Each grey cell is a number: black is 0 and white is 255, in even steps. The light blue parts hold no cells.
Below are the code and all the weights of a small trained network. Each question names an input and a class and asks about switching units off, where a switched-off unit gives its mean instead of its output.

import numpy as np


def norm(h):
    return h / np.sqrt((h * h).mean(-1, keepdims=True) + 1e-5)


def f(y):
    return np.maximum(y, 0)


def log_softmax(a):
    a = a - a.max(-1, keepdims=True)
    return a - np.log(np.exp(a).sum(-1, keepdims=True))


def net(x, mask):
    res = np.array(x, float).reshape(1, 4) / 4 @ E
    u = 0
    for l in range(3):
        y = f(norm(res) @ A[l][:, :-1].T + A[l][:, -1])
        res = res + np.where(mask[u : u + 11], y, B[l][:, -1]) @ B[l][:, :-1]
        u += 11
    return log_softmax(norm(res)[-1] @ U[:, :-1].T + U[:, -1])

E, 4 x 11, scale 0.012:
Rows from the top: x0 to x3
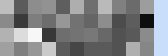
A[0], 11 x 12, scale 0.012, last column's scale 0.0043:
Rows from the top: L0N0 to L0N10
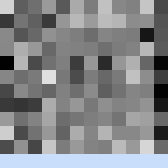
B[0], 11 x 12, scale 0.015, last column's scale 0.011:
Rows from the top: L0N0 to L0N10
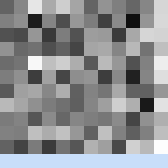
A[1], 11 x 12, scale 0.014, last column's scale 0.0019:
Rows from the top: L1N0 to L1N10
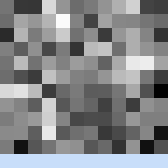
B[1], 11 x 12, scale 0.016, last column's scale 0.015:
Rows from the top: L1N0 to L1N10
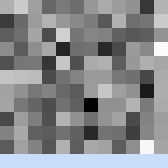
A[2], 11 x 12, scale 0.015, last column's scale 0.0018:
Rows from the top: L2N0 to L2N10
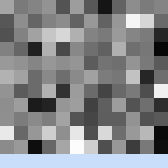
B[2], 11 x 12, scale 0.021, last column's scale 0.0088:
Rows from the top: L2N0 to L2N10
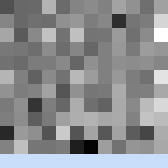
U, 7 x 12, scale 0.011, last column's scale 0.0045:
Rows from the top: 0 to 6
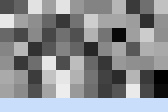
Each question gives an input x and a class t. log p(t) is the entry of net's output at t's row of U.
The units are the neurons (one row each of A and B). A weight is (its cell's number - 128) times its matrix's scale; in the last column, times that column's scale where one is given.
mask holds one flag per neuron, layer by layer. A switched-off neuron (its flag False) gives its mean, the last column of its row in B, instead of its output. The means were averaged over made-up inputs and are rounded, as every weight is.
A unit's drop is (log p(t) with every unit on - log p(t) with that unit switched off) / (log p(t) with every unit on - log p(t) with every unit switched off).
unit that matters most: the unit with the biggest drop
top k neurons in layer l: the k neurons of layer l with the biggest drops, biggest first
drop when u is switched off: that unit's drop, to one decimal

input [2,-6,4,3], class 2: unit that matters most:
L1N4
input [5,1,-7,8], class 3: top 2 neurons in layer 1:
L1N9; L1N7
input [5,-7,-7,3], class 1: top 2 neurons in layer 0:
L0N7; L0N2
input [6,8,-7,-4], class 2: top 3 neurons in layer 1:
L1N10; L1N6; L1N3
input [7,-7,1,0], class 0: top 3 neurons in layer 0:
L0N0; L0N9; L0N2
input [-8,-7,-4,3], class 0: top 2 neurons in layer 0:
L0N4; L0N2
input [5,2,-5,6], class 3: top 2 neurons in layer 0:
L0N5; L0N4
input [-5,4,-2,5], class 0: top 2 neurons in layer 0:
L0N4; L0N1
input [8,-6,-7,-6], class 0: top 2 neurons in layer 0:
L0N0; L0N9
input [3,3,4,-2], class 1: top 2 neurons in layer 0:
L0N4; L0N10
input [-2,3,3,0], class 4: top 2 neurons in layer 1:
L1N3; L1N4
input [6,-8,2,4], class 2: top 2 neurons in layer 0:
L0N4; L0N10
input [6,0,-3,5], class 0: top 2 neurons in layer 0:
L0N0; L0N9
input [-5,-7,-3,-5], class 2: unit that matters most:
L0N10
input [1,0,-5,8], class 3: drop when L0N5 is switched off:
1.8
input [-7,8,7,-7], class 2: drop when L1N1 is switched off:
0.1
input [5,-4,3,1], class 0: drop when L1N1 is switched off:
-0.1
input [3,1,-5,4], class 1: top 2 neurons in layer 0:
L0N7; L0N4
